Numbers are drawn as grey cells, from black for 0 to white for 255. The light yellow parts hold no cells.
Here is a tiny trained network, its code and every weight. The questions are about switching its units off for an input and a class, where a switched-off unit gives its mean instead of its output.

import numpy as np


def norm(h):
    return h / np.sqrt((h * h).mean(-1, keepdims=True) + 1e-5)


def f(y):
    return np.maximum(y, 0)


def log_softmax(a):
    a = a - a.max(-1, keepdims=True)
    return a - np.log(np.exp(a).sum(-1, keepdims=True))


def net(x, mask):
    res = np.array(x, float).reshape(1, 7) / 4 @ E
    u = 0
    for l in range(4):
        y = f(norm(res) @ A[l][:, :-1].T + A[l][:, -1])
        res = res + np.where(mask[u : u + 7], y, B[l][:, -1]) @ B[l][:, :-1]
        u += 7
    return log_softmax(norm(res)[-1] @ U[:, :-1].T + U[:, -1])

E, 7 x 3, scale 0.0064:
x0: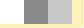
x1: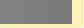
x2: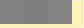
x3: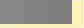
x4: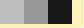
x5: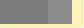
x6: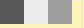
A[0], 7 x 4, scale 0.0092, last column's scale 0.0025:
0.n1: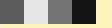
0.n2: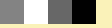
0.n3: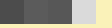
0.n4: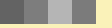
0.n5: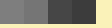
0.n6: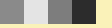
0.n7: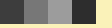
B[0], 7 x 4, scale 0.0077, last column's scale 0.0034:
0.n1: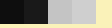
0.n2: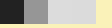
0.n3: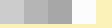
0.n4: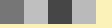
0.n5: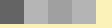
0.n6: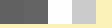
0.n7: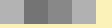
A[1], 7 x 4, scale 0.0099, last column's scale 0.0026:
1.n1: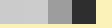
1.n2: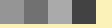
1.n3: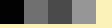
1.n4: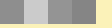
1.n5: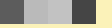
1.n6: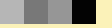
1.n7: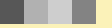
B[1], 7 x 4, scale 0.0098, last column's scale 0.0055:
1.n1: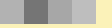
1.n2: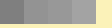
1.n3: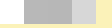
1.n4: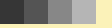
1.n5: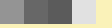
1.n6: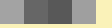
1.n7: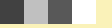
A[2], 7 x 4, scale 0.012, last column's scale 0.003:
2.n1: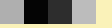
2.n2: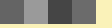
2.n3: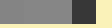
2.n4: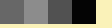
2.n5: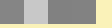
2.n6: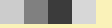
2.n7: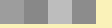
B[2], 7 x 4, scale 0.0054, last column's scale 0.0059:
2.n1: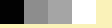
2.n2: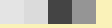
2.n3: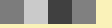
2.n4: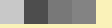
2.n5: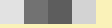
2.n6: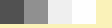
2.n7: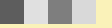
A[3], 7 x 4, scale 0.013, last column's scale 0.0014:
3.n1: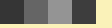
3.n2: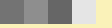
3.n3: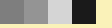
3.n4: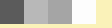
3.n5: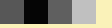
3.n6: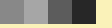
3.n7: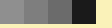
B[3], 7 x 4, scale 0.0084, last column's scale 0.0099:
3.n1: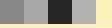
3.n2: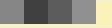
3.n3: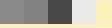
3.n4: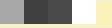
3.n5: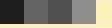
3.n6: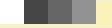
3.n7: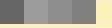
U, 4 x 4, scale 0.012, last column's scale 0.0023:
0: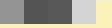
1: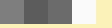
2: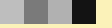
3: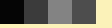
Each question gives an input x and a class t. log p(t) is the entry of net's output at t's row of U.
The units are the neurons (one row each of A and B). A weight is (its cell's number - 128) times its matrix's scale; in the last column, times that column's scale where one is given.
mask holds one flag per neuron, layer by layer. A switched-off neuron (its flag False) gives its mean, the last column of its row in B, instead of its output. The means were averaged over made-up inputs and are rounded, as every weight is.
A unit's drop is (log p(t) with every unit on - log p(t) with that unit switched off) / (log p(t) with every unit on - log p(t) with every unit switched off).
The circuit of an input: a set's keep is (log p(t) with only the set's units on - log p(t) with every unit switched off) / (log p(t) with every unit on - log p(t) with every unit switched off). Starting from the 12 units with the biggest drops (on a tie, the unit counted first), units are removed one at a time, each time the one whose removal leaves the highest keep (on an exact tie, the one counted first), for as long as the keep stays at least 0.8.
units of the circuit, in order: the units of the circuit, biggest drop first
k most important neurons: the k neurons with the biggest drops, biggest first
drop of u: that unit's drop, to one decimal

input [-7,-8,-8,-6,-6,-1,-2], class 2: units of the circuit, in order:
(1.n3)
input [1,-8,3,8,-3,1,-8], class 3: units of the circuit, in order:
(1.n3; 3.n5)
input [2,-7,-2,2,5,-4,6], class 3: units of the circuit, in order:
(0.n2; 0.n1)
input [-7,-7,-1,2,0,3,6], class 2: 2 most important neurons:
(1.n3; 2.n1)
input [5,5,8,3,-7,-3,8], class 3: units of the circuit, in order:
(1.n3; 1.n4)
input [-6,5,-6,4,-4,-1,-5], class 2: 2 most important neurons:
(1.n3; 0.n6)
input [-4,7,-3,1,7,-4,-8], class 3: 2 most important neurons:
(2.n1; 1.n7)
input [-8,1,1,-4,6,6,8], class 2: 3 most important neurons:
(1.n3; 2.n1; 2.n5)
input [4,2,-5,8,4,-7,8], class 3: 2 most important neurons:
(0.n6; 0.n2)
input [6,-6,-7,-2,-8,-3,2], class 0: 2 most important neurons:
(1.n3; 0.n3)
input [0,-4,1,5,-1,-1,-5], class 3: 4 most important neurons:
(1.n3; 2.n1; 0.n2; 0.n6)
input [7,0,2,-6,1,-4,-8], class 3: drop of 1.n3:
0.9
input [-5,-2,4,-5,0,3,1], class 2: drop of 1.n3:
0.3
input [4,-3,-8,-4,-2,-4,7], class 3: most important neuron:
(0.n6)
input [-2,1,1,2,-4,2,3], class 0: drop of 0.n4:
-0.1
